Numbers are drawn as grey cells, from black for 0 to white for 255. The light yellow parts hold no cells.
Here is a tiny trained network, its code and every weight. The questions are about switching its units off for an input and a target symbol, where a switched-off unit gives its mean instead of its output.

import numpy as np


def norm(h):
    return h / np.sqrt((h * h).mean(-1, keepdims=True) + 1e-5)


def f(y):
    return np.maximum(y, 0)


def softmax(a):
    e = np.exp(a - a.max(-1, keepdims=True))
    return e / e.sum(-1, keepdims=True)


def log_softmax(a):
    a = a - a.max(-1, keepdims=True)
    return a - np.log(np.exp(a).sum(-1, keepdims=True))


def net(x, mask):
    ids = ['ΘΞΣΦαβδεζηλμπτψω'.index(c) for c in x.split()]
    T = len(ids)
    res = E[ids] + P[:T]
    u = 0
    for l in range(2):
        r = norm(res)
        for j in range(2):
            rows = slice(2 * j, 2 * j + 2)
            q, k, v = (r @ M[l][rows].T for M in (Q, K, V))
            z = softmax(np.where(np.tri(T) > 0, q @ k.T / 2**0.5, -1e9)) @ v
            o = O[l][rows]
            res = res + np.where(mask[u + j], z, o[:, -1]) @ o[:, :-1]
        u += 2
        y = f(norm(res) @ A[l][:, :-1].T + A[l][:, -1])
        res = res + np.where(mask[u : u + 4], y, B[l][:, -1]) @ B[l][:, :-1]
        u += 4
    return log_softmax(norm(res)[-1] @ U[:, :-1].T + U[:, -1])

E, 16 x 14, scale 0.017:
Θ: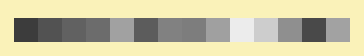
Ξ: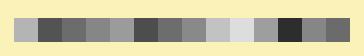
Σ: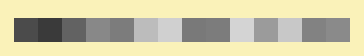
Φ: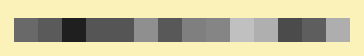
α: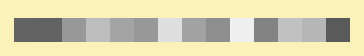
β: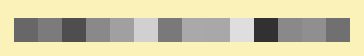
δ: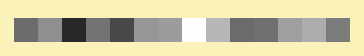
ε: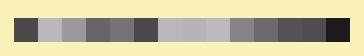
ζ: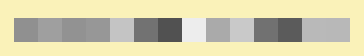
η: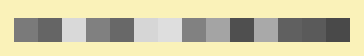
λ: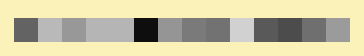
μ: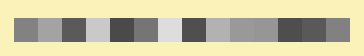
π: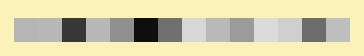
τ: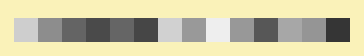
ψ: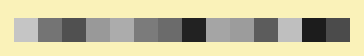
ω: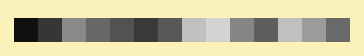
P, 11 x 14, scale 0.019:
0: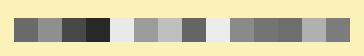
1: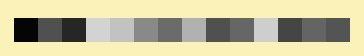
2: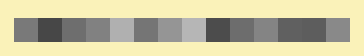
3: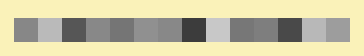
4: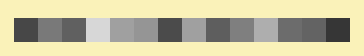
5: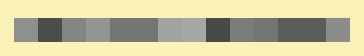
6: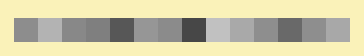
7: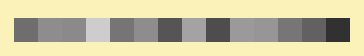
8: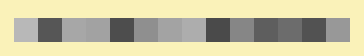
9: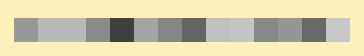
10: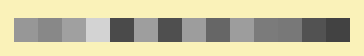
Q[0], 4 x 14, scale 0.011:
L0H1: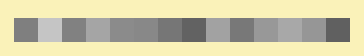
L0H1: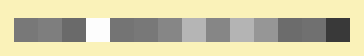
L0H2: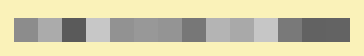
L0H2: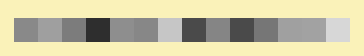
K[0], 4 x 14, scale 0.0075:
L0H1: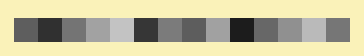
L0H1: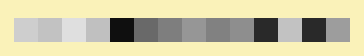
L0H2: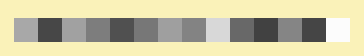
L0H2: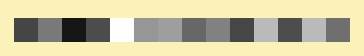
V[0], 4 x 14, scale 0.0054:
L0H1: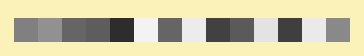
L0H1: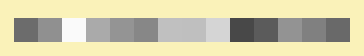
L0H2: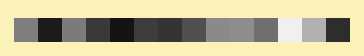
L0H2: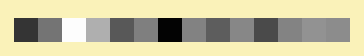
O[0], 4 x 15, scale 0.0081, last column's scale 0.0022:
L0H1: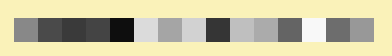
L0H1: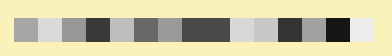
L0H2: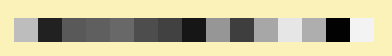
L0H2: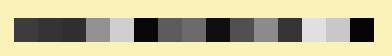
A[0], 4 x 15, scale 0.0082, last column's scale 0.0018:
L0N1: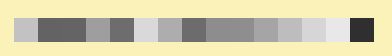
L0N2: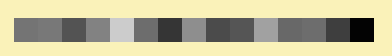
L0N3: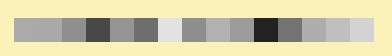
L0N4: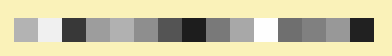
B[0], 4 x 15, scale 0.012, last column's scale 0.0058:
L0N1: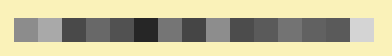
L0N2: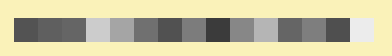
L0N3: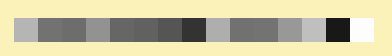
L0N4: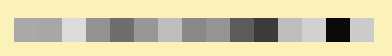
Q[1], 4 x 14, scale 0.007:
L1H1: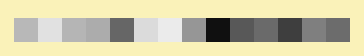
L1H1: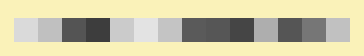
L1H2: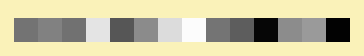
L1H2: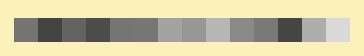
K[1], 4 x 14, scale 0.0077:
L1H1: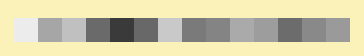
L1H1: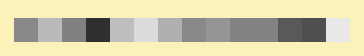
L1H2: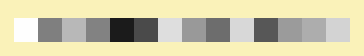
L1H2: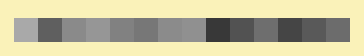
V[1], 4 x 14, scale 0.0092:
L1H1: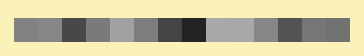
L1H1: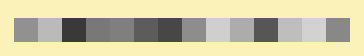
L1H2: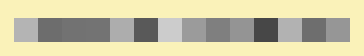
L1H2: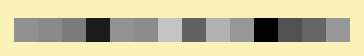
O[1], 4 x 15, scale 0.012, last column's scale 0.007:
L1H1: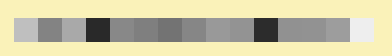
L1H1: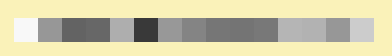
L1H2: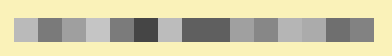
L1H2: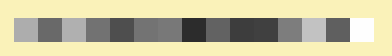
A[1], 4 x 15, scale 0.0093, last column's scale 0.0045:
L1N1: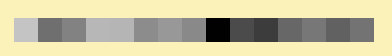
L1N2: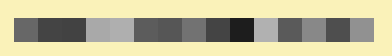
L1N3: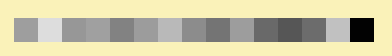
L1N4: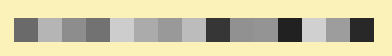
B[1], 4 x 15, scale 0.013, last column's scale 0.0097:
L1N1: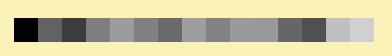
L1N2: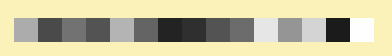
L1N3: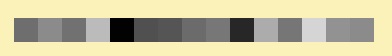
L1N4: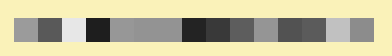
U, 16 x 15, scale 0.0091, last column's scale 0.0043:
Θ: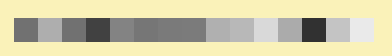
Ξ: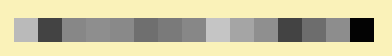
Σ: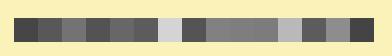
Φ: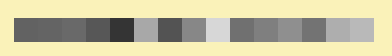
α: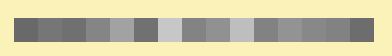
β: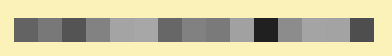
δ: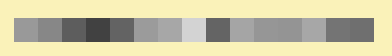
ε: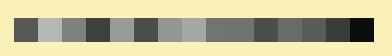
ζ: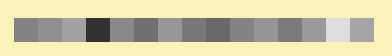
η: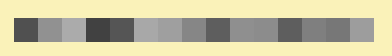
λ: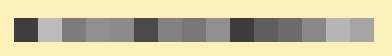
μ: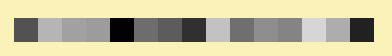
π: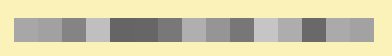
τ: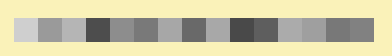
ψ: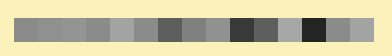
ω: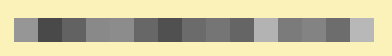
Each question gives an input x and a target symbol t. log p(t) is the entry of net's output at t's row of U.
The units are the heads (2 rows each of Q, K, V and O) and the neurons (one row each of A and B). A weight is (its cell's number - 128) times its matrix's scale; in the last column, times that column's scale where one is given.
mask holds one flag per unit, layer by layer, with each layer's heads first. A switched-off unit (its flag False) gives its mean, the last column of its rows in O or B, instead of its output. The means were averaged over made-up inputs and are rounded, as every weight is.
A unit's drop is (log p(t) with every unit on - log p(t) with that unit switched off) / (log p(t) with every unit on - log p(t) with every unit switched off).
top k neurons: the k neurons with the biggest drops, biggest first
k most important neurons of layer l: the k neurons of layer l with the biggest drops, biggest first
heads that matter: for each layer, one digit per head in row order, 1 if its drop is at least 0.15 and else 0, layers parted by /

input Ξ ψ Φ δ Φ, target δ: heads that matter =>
11 / 00
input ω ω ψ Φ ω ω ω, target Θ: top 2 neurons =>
L0N4; L0N3
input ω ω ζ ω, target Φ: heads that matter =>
00 / 11
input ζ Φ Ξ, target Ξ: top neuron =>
L1N2
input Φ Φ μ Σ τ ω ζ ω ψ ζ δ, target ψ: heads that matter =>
10 / 00
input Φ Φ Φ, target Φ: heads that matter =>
10 / 00
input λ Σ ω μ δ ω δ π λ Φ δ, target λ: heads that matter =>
11 / 00
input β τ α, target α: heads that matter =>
00 / 00
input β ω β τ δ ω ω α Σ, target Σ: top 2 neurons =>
L0N2; L0N3
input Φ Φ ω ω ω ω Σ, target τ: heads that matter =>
10 / 00
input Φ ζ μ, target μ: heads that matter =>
01 / 00
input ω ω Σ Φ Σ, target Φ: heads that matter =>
11 / 00
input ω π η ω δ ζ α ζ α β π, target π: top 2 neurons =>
L0N3; L1N2
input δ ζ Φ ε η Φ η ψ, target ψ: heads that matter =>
11 / 00
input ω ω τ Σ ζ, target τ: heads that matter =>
01 / 00
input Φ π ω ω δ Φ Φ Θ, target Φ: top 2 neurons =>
L0N2; L1N2
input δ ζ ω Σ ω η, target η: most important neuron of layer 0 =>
L0N3
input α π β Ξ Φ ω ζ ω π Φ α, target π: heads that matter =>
01 / 00
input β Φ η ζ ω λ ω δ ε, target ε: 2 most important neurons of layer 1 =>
L1N2; L1N1
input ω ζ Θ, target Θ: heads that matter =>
00 / 01
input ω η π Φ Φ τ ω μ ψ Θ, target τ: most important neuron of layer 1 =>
L1N1
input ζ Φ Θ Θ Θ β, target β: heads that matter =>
00 / 00
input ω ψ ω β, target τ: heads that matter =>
10 / 00
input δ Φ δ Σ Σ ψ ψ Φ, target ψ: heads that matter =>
11 / 00
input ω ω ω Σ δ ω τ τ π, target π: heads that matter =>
00 / 01
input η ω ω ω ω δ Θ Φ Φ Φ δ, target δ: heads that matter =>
10 / 00
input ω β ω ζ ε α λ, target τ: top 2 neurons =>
L0N4; L0N3
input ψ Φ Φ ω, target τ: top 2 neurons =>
L0N3; L1N1
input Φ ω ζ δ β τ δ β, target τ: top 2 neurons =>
L0N2; L0N3
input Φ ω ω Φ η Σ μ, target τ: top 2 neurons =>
L0N3; L0N4
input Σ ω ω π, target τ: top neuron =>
L0N4
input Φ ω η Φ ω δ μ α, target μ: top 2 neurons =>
L1N3; L0N2
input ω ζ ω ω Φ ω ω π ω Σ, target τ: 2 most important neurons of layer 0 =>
L0N4; L0N2
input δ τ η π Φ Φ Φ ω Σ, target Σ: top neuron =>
L1N2
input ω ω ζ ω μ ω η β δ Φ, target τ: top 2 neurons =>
L0N4; L1N1
